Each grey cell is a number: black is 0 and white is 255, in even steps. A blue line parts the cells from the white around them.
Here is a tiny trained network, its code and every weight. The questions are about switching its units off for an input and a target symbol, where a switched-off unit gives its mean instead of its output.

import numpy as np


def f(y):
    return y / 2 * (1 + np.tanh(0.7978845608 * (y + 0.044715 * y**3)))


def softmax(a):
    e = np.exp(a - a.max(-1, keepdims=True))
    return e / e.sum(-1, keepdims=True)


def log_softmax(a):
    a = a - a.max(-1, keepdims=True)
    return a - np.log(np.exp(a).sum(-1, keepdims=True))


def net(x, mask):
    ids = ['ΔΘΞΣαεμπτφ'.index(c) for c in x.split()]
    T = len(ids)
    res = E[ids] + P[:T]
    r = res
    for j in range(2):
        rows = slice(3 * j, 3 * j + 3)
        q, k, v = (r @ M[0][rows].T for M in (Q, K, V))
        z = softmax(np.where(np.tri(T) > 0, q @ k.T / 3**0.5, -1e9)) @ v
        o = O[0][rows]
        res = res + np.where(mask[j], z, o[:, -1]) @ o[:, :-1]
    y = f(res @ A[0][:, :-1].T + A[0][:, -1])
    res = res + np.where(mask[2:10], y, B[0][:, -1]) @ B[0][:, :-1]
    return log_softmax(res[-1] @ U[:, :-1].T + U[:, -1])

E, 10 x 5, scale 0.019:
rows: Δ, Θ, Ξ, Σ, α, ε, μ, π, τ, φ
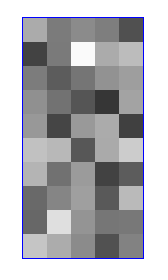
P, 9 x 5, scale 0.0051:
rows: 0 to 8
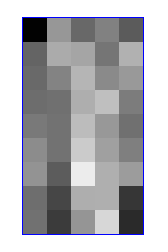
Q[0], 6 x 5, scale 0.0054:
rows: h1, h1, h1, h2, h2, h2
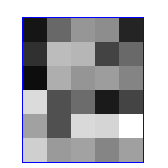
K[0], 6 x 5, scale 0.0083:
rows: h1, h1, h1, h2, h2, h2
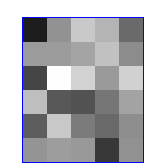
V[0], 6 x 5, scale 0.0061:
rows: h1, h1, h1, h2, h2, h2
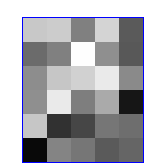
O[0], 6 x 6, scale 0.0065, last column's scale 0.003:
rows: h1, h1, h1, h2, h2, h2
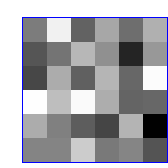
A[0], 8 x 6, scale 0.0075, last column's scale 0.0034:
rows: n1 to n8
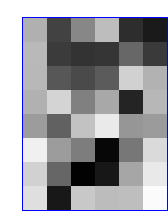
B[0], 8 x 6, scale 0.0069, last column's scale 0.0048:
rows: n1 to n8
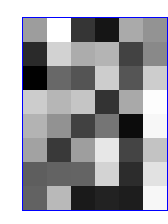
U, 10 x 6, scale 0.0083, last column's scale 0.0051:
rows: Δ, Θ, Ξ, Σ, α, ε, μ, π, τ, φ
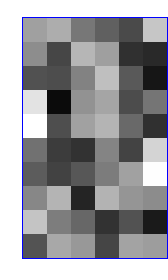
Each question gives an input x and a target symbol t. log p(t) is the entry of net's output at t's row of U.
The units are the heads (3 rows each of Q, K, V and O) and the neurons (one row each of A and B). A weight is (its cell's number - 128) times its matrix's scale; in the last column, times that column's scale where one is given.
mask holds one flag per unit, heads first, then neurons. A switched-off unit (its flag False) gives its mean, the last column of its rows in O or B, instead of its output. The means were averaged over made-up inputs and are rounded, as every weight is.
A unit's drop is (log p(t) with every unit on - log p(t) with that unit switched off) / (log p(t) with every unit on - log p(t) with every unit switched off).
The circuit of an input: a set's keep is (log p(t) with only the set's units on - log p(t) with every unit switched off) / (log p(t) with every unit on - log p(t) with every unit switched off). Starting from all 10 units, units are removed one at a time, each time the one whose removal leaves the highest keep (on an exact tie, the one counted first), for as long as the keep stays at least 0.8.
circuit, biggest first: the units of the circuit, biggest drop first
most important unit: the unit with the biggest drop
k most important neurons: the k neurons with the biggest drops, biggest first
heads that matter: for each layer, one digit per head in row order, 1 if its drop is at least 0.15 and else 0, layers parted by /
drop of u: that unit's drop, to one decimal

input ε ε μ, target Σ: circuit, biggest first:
[n6, h2]
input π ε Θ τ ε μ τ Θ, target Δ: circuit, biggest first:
[h2, n5, n8]
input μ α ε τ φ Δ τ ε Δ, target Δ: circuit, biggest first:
[n1, n4]
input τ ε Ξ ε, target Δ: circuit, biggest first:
[h2, n4, n8]
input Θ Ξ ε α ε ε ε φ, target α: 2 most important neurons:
[n6, n8]
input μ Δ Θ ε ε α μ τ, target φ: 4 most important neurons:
[n4, n5, n6, n7]
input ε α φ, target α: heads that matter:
00
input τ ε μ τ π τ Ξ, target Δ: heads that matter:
01
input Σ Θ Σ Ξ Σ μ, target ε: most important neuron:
[n8]
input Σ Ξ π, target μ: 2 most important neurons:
[n5, n4]
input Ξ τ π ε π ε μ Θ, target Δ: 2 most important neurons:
[n5, n8]
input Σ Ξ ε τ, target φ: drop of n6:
0.2
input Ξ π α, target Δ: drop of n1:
0.5
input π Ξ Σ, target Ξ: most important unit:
n2
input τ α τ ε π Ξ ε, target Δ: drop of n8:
0.3
